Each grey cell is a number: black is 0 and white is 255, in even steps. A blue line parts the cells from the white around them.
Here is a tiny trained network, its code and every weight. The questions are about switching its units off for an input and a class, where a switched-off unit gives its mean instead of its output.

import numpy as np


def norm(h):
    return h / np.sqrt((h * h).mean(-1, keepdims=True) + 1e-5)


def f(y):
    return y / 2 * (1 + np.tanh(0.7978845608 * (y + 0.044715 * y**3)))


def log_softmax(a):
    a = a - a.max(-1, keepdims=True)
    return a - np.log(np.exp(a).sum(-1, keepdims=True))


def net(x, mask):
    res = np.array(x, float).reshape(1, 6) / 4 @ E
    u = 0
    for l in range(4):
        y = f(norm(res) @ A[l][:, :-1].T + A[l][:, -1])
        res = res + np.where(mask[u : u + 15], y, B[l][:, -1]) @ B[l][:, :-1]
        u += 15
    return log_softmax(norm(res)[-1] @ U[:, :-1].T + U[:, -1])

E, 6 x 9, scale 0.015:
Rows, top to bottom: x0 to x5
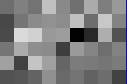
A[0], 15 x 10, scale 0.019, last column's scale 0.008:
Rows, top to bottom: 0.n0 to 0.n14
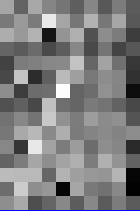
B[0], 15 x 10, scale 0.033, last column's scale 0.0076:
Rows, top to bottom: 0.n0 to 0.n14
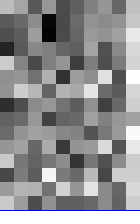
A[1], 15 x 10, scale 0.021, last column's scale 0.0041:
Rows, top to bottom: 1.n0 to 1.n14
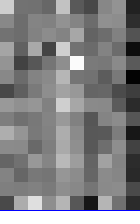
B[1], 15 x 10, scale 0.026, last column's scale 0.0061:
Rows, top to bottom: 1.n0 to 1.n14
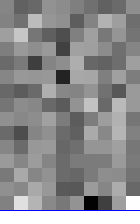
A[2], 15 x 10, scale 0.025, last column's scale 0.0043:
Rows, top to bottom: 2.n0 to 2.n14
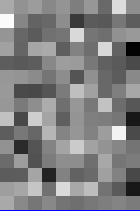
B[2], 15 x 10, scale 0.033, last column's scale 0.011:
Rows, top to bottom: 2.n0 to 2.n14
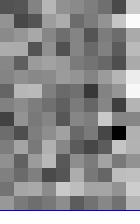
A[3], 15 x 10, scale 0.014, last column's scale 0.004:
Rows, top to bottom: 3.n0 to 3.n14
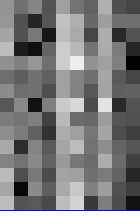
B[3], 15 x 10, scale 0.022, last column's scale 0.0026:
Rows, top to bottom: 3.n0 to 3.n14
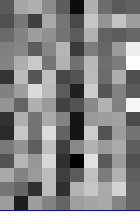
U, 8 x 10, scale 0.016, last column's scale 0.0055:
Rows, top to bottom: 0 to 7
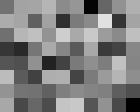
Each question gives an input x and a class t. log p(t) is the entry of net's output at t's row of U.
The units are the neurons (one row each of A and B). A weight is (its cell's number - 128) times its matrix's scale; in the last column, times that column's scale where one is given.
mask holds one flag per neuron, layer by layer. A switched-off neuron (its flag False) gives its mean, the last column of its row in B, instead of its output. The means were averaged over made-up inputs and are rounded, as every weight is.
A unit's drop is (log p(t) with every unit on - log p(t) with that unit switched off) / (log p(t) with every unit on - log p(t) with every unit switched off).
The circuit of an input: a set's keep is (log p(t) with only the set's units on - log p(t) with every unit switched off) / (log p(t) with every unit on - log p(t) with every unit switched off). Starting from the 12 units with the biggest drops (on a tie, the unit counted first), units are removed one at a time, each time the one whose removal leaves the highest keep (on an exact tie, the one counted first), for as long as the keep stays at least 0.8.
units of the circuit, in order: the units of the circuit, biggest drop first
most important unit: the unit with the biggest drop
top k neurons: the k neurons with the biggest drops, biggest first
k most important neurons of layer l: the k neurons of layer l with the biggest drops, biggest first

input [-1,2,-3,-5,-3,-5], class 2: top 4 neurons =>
[0.n6, 2.n13, 0.n3, 0.n9]
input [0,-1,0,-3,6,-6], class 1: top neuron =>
[0.n10]
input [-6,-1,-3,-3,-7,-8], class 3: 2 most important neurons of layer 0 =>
[0.n12, 0.n10]
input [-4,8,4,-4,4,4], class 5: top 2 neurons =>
[0.n4, 0.n11]
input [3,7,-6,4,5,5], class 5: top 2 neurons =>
[0.n4, 0.n5]
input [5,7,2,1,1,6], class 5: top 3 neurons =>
[0.n4, 0.n11, 2.n1]
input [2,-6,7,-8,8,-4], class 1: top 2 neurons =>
[0.n0, 0.n10]
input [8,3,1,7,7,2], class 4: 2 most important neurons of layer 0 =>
[0.n1, 0.n8]
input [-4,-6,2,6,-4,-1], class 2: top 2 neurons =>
[0.n13, 2.n13]
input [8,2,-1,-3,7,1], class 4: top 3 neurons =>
[0.n1, 0.n8, 0.n5]
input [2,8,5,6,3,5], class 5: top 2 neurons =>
[0.n4, 0.n11]
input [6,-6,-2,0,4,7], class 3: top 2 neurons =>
[0.n7, 0.n2]
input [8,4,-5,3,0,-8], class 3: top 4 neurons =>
[0.n12, 2.n9, 0.n2, 2.n0]
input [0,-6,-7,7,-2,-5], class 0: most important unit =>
0.n6
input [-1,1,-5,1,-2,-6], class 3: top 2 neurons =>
[0.n12, 2.n9]
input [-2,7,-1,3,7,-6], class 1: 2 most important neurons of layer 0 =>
[0.n10, 0.n14]
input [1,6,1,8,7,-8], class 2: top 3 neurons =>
[0.n13, 0.n5, 2.n13]
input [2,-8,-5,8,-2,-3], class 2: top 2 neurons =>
[0.n13, 2.n13]
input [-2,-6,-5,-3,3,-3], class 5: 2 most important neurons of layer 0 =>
[0.n0, 0.n5]
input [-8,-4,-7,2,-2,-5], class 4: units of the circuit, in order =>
[0.n2]
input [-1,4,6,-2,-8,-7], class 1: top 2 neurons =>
[0.n5, 0.n12]
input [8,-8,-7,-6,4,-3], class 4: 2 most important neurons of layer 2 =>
[2.n6, 2.n12]
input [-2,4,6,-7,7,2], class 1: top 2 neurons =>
[0.n10, 0.n13]
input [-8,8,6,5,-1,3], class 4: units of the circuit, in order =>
[0.n2, 2.n12]
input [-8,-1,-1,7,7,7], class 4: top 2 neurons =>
[0.n3, 0.n5]
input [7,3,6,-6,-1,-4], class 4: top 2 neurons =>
[0.n1, 0.n8]
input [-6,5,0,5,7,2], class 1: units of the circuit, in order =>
[0.n10]
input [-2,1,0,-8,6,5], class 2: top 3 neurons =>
[0.n6, 0.n5, 2.n13]
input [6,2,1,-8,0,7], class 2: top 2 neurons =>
[0.n6, 2.n13]
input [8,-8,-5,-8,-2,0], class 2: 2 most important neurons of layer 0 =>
[0.n6, 0.n2]
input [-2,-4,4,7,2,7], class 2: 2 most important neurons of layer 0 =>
[0.n13, 0.n12]
